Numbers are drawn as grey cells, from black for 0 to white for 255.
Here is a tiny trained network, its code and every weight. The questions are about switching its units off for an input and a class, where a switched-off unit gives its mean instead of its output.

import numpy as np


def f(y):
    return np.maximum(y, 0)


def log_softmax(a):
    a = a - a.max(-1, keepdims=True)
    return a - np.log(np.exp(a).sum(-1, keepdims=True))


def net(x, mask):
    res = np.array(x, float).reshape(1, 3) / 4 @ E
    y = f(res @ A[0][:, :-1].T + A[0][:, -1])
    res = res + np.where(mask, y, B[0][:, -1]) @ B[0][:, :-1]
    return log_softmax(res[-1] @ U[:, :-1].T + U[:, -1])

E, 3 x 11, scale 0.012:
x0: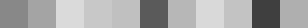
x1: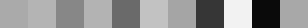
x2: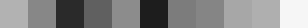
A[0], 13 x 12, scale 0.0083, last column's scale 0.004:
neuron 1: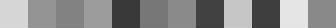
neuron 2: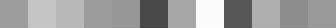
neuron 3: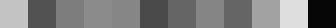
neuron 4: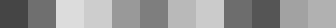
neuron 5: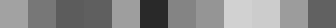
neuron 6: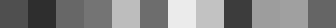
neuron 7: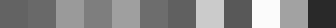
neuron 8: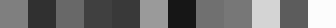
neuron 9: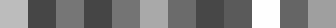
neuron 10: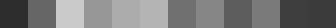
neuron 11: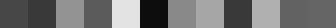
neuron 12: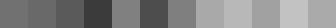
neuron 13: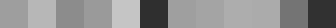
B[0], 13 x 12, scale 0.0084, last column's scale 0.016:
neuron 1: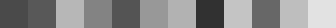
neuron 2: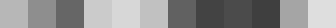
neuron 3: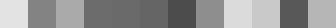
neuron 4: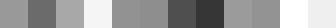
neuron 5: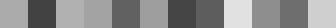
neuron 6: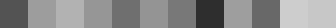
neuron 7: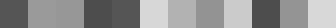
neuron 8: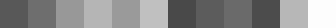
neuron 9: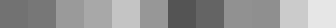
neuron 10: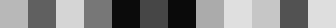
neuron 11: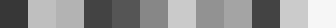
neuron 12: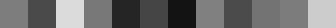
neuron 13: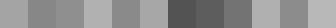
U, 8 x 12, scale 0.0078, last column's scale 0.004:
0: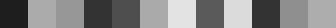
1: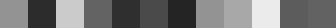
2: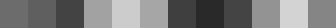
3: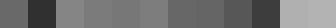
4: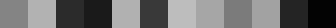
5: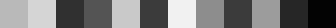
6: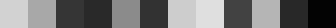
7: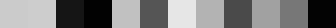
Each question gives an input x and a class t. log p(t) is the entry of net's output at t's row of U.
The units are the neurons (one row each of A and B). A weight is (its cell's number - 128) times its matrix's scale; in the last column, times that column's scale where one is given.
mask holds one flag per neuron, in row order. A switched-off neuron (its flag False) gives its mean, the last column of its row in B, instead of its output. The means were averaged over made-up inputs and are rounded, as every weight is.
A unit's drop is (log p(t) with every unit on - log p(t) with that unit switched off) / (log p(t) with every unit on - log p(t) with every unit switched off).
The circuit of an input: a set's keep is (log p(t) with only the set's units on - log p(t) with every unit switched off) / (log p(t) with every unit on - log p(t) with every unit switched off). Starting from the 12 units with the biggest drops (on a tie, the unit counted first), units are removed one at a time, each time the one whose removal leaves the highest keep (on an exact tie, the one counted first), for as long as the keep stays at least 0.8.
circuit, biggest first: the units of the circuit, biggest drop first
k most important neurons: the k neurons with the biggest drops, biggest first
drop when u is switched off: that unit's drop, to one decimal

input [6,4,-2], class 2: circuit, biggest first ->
neuron 4
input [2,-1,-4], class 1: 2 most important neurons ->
neuron 10; neuron 8
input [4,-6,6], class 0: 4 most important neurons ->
neuron 11; neuron 7; neuron 10; neuron 6
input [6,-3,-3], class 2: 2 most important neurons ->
neuron 2; neuron 4
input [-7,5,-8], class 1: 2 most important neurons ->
neuron 10; neuron 2
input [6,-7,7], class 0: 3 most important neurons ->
neuron 11; neuron 7; neuron 10
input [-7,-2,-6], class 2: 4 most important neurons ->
neuron 8; neuron 9; neuron 12; neuron 3
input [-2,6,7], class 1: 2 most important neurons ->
neuron 11; neuron 12
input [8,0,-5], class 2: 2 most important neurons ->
neuron 4; neuron 2
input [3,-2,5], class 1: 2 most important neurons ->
neuron 3; neuron 12
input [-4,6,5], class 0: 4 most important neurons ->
neuron 1; neuron 10; neuron 4; neuron 2
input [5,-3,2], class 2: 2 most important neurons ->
neuron 2; neuron 10
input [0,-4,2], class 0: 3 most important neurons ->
neuron 11; neuron 7; neuron 4
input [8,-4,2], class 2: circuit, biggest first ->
neuron 2
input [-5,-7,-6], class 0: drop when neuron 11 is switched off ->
0.6
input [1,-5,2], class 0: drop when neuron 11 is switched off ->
0.3
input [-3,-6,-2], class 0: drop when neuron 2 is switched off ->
0.0
